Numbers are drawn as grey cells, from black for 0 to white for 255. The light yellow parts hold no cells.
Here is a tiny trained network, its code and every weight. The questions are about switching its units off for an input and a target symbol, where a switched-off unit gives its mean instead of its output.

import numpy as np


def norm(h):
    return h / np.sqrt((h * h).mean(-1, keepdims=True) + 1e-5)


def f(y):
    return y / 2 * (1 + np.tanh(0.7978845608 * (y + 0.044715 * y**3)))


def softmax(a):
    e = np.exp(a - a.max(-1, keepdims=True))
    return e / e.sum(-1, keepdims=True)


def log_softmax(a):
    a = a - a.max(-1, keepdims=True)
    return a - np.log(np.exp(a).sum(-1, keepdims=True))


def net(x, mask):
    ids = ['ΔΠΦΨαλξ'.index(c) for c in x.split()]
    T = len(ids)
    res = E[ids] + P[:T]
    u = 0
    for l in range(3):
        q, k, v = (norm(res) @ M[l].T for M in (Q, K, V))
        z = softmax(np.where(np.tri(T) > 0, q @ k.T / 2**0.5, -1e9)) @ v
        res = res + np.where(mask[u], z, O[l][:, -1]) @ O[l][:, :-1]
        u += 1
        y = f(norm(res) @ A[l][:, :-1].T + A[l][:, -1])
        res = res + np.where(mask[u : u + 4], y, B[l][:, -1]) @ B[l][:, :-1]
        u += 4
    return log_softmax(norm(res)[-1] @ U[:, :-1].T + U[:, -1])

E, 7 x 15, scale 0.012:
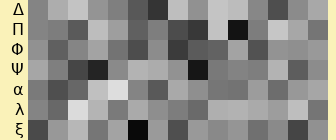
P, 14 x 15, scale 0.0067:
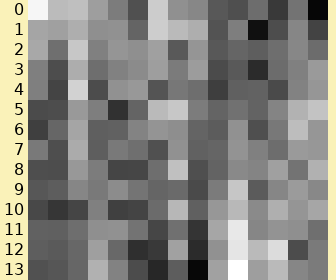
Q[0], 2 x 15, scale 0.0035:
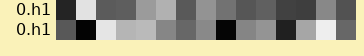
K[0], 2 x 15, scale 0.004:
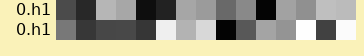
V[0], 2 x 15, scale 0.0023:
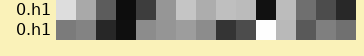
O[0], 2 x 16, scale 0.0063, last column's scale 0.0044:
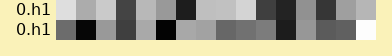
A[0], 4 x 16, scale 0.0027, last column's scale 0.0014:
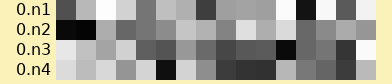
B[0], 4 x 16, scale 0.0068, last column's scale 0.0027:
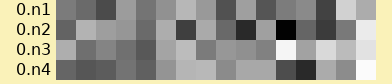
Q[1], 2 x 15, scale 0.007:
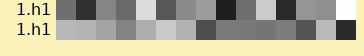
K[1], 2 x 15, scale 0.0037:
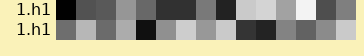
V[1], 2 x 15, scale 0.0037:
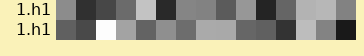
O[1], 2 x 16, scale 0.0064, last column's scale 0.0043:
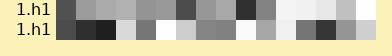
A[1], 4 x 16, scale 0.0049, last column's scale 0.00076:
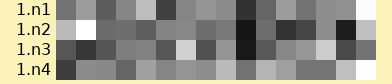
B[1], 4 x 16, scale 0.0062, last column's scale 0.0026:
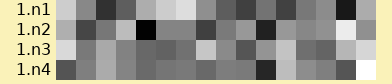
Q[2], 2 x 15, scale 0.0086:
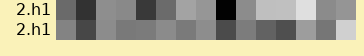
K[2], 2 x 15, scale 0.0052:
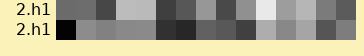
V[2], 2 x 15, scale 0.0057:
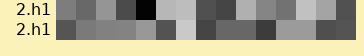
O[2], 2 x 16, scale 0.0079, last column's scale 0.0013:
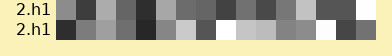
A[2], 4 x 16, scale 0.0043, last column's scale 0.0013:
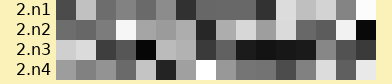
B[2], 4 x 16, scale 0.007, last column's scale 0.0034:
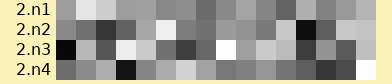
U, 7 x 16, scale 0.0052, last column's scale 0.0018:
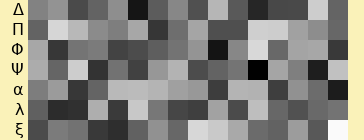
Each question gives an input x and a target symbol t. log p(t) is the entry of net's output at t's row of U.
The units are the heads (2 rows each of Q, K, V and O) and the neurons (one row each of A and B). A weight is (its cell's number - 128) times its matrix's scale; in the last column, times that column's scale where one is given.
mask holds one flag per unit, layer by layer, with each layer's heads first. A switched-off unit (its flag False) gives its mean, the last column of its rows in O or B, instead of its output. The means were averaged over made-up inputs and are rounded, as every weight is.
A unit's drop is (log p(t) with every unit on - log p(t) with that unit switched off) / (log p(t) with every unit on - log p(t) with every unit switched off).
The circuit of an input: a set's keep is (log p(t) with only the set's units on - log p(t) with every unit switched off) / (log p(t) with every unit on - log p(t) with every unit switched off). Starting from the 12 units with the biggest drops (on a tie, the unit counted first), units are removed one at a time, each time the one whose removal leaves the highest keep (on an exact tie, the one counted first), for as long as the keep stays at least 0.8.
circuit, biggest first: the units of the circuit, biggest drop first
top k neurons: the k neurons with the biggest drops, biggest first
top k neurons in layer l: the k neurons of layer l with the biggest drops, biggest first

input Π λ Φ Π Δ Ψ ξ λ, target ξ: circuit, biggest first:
2.h1, 0.h1
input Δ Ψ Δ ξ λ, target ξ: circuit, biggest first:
0.h1, 2.h1
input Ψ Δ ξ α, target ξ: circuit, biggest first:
2.h1
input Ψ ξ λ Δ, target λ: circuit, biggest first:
1.h1, 2.n2
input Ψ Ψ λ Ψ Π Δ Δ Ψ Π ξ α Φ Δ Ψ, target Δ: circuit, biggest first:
2.h1, 0.n3
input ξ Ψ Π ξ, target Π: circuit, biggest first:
0.h1, 1.h1
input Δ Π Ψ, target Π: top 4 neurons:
2.n3, 1.n2, 0.n2, 0.n1
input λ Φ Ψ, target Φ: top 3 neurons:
1.n2, 0.n2, 2.n3
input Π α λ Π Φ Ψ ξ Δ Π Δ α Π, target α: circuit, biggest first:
2.h1, 0.n3, 2.n2
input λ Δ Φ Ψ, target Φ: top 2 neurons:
1.n2, 2.n3
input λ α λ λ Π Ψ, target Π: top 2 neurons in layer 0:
0.n1, 0.n4
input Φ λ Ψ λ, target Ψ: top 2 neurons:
0.n1, 2.n2
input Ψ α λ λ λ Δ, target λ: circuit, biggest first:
1.h1, 0.h1
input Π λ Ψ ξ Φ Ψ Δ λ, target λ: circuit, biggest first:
1.h1
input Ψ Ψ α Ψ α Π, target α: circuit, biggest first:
2.h1, 2.n4
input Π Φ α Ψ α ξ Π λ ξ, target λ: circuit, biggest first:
1.h1, 0.h1
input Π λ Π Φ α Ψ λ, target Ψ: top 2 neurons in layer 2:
2.n2, 2.n3
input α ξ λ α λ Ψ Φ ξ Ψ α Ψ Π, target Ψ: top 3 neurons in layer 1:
1.n1, 1.n4, 1.n2
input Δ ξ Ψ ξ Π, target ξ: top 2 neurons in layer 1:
1.n4, 1.n2
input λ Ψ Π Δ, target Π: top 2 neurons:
1.n4, 0.n2
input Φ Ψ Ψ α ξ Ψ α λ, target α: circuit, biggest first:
2.h1
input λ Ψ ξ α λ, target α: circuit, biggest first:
2.h1, 0.n4
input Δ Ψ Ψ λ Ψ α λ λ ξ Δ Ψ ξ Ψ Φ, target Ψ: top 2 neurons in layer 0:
0.n1, 0.n4
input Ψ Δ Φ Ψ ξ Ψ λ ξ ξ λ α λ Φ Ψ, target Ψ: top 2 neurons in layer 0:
0.n3, 0.n2
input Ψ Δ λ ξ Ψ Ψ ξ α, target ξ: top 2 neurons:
1.n4, 1.n1
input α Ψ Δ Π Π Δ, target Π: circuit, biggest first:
1.h1, 1.n4
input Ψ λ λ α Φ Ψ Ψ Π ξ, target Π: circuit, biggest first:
1.h1
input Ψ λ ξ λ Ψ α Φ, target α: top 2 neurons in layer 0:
0.n3, 0.n2
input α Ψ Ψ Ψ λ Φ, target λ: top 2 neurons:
2.n2, 0.n3
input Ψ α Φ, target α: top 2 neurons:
2.n2, 2.n4
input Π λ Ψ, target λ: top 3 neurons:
2.n3, 1.n2, 0.n1
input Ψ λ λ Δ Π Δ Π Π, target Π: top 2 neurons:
2.n1, 0.n1
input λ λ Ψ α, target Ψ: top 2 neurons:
1.n1, 0.n1
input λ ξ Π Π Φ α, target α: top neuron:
1.n1
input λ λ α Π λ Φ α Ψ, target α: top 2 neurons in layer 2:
2.n3, 2.n4
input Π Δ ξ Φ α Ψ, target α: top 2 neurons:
2.n3, 1.n2
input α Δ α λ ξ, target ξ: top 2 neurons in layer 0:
0.n1, 0.n3
